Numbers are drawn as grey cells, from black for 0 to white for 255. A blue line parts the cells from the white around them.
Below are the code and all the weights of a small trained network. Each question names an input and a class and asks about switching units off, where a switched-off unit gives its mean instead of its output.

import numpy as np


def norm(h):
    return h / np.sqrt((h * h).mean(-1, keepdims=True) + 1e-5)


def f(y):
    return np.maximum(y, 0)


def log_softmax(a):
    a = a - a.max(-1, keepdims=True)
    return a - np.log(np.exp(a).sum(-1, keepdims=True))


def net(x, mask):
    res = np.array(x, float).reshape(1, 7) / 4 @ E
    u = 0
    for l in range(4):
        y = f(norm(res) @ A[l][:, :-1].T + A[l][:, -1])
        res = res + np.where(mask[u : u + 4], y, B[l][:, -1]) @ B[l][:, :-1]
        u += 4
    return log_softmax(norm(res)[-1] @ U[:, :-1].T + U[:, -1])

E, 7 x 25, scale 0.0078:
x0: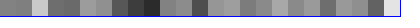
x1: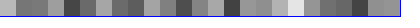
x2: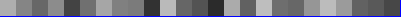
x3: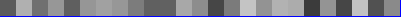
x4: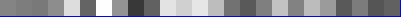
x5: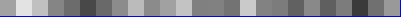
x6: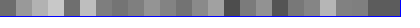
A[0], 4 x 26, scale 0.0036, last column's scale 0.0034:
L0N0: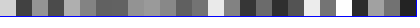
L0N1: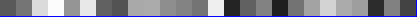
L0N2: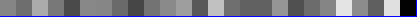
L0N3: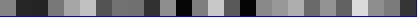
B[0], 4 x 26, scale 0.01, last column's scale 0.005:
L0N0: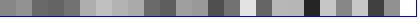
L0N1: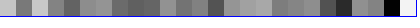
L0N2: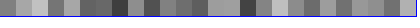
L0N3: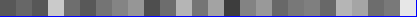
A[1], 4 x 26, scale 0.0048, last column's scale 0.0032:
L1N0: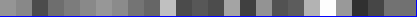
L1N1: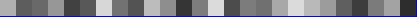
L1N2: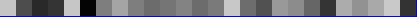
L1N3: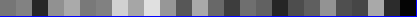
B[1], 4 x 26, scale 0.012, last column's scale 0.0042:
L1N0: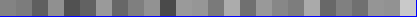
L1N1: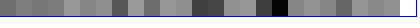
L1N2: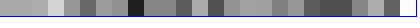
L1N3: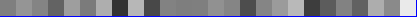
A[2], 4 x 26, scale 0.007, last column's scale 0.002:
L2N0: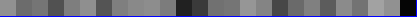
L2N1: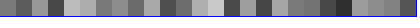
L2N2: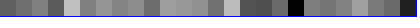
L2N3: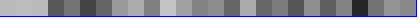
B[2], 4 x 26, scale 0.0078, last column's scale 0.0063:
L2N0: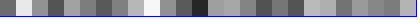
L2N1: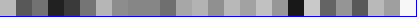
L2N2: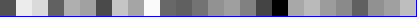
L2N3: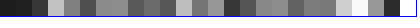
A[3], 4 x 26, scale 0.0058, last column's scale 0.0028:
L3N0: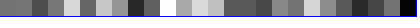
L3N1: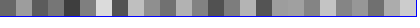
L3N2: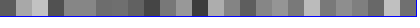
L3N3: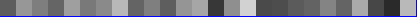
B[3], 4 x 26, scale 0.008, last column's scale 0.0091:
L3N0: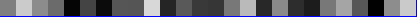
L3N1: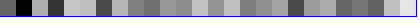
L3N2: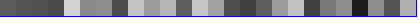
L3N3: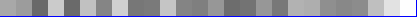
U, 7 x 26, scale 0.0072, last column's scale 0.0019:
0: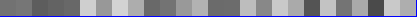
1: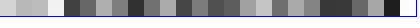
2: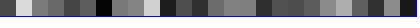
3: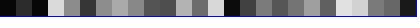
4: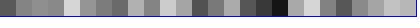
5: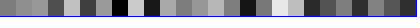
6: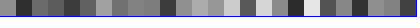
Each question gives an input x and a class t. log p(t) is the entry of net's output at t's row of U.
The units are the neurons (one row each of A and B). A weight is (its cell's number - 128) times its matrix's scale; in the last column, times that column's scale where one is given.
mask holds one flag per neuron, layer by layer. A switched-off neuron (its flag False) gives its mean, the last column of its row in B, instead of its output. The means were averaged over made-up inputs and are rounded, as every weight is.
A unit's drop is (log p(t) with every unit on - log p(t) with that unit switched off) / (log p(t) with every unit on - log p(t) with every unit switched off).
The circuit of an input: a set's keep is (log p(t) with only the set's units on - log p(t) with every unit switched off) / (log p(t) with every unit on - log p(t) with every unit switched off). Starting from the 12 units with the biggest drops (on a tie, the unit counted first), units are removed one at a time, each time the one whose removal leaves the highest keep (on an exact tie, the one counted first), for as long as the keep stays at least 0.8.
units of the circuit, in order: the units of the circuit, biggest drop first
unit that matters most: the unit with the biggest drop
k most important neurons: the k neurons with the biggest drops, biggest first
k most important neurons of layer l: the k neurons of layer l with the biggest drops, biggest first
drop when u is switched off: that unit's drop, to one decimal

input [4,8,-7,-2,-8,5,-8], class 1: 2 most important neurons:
[L1N2 L3N0]
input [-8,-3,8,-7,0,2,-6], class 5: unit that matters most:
L1N3
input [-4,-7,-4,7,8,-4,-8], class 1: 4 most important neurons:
[L1N2 L0N0 L3N1 L3N3]
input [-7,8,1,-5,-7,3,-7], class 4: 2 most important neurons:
[L3N0 L2N0]
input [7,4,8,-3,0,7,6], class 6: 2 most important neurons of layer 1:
[L1N0 L1N2]
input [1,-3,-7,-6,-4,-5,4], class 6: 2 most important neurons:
[L2N1 L1N1]
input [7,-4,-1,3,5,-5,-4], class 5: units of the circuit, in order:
[L3N2 L0N0]
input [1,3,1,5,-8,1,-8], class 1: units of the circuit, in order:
[L1N2 L0N0]
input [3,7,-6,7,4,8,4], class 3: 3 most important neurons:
[L2N3 L0N0 L1N2]
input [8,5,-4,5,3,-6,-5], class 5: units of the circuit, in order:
[L0N0 L3N2]
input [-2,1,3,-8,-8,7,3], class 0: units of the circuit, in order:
[L0N0 L3N0]
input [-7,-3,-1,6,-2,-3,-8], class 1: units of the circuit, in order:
[L1N2 L0N0]
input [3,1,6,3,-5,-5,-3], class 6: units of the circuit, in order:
[L0N0 L1N0]
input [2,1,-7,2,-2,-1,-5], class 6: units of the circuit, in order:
[L2N1]
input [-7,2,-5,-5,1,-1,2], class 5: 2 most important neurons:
[L1N3 L3N3]
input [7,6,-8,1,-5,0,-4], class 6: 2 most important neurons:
[L2N1 L1N3]
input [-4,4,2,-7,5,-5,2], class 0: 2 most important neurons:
[L0N0 L2N3]
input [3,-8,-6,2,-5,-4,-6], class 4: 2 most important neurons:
[L3N0 L0N0]
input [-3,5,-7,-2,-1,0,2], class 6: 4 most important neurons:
[L2N1 L0N1 L2N2 L3N3]
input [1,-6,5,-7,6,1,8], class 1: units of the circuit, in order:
[L0N1]
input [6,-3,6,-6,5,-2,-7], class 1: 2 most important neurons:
[L1N2 L2N1]
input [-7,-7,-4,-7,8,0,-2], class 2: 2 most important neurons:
[L3N0 L1N1]
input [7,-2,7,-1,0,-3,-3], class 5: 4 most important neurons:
[L0N2 L3N2 L2N1 L2N3]
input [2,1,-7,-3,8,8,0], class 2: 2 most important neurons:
[L3N0 L0N3]
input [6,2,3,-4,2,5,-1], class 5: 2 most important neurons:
[L0N2 L3N2]
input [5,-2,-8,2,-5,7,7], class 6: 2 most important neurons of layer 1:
[L1N2 L1N1]
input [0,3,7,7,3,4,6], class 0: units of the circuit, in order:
[L3N1]
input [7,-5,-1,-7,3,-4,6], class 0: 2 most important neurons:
[L0N0 L1N2]
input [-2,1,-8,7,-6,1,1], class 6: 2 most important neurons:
[L2N1 L0N0]
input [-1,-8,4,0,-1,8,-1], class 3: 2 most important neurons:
[L2N3 L1N1]
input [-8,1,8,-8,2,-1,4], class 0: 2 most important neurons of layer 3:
[L3N1 L3N2]
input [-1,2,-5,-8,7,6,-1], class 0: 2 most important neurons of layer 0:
[L0N0 L0N3]
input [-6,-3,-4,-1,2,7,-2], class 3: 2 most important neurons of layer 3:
[L3N2 L3N1]
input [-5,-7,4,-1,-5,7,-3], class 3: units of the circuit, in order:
[L2N3]
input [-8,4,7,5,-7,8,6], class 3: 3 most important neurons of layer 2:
[L2N3 L2N1 L2N2]
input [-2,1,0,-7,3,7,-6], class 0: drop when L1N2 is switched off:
0.2
